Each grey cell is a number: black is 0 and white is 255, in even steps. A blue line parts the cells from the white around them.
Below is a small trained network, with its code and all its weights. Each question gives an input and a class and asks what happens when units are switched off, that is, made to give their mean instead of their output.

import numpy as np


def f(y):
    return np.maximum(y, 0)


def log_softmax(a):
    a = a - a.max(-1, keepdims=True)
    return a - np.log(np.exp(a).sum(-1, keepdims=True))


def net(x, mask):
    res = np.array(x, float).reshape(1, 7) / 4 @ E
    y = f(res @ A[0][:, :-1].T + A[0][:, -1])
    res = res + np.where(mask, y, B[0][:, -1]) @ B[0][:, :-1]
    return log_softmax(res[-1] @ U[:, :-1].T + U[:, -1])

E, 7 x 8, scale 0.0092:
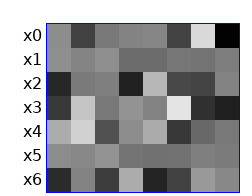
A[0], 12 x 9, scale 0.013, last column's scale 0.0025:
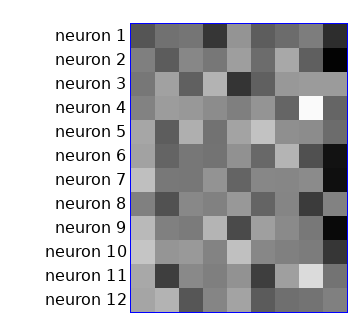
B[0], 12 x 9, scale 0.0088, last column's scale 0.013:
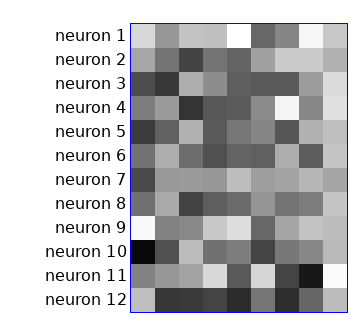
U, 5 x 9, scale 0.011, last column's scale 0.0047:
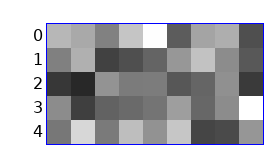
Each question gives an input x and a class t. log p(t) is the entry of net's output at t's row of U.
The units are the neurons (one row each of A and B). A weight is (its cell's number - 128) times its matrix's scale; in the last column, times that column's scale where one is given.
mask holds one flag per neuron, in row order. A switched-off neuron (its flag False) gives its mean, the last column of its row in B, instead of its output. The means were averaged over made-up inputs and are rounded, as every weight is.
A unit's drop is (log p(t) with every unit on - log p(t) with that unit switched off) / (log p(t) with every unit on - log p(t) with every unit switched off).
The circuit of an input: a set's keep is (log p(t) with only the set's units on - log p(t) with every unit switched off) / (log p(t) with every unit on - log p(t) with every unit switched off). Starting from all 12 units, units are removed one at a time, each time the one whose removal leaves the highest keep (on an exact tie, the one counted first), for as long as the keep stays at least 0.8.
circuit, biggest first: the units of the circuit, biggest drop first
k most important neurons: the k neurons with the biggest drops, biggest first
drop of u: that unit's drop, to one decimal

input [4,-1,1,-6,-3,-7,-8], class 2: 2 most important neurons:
neuron 10; neuron 5
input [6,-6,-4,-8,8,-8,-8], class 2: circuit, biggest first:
neuron 10
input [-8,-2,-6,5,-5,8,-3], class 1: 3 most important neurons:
neuron 4; neuron 1; neuron 11
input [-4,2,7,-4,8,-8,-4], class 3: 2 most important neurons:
neuron 12; neuron 9
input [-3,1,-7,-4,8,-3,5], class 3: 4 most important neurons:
neuron 12; neuron 3; neuron 1; neuron 11
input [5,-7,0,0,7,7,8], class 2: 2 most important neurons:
neuron 3; neuron 4
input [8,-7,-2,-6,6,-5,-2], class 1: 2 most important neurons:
neuron 6; neuron 2
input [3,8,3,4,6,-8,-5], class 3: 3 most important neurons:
neuron 12; neuron 11; neuron 3
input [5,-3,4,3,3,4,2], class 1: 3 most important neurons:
neuron 11; neuron 9; neuron 8
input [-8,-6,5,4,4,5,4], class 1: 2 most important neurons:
neuron 4; neuron 11
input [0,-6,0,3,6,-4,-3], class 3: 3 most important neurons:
neuron 11; neuron 12; neuron 3
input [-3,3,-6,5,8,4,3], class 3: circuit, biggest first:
neuron 12; neuron 3
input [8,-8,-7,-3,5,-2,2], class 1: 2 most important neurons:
neuron 6; neuron 1
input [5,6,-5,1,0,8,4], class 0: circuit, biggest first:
neuron 9
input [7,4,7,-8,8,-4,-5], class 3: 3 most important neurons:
neuron 12; neuron 11; neuron 2
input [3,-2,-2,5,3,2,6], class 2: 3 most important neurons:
neuron 11; neuron 3; neuron 4
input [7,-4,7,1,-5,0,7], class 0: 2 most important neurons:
neuron 1; neuron 4
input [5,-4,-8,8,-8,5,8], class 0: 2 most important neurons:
neuron 9; neuron 11
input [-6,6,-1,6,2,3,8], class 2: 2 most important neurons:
neuron 3; neuron 11
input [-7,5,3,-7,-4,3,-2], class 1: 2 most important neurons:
neuron 4; neuron 3
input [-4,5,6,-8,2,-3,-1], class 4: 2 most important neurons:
neuron 11; neuron 9
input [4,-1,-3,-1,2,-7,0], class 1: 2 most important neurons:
neuron 1; neuron 6
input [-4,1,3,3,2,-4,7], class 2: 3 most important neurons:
neuron 3; neuron 11; neuron 9
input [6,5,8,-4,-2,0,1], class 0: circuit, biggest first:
neuron 1
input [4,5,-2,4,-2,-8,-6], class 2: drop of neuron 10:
0.3
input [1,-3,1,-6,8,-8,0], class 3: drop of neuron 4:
-0.1
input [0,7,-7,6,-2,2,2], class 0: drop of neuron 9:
0.6
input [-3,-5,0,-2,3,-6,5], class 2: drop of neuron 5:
-0.2
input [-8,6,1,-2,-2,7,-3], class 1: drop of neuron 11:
0.0
